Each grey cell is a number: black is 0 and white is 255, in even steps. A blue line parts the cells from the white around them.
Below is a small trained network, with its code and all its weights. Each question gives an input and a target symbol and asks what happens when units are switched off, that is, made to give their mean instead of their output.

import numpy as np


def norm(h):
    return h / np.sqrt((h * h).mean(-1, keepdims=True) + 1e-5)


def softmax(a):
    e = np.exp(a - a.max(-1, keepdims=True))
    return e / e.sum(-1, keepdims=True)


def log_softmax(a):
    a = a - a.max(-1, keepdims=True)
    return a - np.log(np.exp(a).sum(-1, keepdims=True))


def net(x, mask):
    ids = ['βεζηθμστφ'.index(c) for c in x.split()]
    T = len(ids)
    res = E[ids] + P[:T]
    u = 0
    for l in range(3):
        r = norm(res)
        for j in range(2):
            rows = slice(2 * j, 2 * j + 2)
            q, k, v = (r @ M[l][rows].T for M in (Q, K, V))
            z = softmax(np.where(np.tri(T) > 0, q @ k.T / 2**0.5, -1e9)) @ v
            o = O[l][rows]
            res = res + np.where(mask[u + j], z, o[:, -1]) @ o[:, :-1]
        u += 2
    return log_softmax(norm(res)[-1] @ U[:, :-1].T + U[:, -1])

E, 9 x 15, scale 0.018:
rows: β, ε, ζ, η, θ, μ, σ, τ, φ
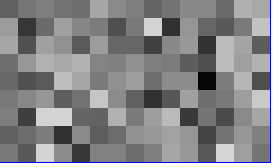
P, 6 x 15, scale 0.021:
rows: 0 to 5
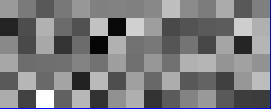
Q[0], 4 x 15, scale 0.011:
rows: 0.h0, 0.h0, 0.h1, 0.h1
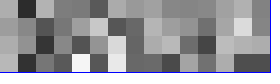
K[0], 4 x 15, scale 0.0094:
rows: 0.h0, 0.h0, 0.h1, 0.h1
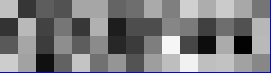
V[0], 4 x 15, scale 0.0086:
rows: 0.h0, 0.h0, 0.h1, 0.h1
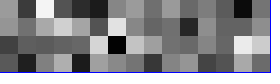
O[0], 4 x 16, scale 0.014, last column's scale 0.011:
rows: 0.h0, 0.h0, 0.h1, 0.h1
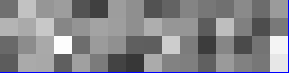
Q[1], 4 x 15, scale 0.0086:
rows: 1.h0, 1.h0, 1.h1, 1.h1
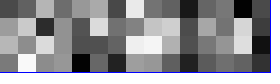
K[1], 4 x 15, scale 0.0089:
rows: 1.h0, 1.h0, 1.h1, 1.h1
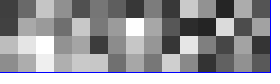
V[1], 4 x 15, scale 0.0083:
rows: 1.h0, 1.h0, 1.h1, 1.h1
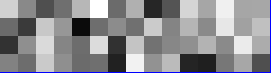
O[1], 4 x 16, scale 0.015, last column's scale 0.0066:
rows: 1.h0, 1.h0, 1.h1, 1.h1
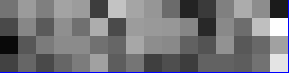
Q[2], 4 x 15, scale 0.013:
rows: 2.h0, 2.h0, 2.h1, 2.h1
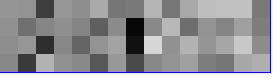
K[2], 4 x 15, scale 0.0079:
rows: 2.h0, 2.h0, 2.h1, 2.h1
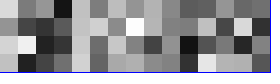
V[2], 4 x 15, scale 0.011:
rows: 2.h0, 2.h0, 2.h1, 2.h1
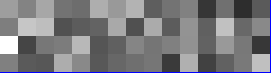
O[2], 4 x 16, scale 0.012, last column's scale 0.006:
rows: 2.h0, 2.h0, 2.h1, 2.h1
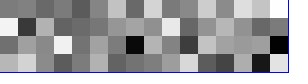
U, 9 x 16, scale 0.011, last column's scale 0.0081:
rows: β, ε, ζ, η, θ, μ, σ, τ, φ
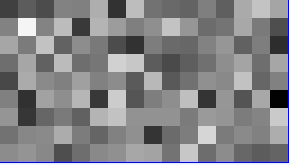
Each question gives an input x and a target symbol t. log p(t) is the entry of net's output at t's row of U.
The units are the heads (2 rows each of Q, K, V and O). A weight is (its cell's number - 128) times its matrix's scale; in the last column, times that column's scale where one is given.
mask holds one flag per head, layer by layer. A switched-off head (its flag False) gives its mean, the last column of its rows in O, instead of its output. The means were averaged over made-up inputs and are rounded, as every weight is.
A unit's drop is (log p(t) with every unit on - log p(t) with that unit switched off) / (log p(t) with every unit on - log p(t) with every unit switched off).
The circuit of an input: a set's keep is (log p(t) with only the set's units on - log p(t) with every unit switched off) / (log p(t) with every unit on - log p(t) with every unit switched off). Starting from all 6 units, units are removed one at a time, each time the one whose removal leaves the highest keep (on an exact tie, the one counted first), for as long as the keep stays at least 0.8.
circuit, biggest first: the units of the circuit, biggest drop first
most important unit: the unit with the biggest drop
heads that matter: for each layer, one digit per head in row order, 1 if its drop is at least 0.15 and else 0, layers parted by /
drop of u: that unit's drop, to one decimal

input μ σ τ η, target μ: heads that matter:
11 / 11 / 10
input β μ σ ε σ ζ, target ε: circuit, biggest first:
[2.h1 1.h1 0.h1]
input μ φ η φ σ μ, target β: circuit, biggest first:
[1.h0]
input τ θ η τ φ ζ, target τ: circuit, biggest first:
[0.h0 0.h1 1.h0]
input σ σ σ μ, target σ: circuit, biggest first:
[0.h1 0.h0 2.h0]
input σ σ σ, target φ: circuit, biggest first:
[0.h0 0.h1]
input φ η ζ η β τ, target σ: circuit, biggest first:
[0.h1 0.h0]
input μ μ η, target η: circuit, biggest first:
[1.h0 0.h1]
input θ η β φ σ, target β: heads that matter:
00 / 11 / 00
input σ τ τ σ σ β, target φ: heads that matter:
11 / 00 / 00
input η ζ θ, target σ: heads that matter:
01 / 01 / 00
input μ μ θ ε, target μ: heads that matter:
11 / 11 / 10
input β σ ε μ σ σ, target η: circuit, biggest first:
[1.h0 0.h0]
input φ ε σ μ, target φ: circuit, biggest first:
[1.h1 2.h1 0.h0]
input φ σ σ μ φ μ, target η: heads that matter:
00 / 10 / 00
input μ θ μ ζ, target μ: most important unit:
1.h1
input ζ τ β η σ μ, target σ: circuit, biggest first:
[0.h0 0.h1]
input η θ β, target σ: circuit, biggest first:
[0.h1 0.h0]
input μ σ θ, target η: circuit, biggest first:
[1.h0 0.h1]
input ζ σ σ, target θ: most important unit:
0.h1
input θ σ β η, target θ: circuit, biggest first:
[1.h0 0.h1]
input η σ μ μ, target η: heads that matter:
01 / 10 / 00
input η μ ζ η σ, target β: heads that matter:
00 / 01 / 00
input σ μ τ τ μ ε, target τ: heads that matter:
11 / 11 / 00
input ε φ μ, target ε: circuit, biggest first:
[1.h1 2.h1 0.h1]
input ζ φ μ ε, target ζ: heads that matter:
11 / 11 / 11
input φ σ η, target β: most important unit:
0.h0
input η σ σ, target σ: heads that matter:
01 / 00 / 00
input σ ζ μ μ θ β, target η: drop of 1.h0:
0.2
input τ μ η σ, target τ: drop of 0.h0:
0.2
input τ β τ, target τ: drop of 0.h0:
0.3
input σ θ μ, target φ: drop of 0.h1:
0.3
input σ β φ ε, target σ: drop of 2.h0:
0.2
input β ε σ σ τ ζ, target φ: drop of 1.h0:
0.0
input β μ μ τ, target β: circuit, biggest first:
[0.h0]
